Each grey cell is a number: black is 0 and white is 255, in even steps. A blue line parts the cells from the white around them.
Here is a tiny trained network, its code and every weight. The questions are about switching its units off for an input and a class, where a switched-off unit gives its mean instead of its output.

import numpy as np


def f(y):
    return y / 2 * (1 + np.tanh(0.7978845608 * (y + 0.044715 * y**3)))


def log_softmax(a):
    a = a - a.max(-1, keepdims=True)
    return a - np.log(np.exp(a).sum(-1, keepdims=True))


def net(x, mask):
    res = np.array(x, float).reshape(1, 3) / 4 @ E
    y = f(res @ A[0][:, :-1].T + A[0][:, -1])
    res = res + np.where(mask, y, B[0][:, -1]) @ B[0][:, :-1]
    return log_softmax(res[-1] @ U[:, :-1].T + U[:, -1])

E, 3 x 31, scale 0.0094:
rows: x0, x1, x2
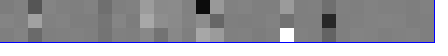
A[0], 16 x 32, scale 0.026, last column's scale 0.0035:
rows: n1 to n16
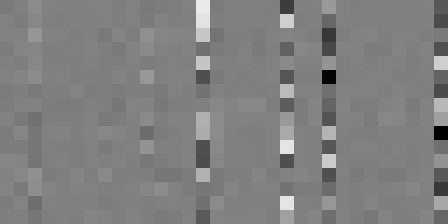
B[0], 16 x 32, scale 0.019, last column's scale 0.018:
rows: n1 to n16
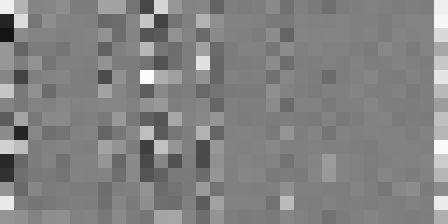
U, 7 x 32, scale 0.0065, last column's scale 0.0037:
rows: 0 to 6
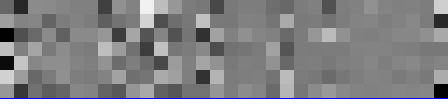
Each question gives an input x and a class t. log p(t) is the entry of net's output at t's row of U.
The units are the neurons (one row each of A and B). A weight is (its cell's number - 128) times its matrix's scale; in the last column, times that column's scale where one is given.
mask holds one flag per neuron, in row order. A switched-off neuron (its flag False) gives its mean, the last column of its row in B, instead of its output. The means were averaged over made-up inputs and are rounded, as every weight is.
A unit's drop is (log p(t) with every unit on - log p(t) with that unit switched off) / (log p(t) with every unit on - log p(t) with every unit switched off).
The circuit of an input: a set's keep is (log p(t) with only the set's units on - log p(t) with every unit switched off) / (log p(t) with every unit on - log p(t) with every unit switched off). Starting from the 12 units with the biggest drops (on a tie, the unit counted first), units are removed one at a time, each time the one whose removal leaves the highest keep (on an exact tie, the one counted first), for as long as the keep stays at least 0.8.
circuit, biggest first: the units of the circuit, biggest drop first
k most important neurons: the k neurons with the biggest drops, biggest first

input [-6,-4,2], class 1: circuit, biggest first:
(n10)
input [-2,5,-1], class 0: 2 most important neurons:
(n6; n2)
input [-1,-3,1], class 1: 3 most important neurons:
(n11; n1; n3)
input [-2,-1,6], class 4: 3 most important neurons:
(n2; n6; n9)
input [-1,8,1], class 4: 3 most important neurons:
(n3; n13; n9)
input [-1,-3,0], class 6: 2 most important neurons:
(n11; n1)
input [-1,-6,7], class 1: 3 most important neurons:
(n10; n2; n1)
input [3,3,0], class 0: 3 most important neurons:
(n6; n1; n15)
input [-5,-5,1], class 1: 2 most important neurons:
(n11; n10)
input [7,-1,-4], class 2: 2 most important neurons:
(n12; n1)
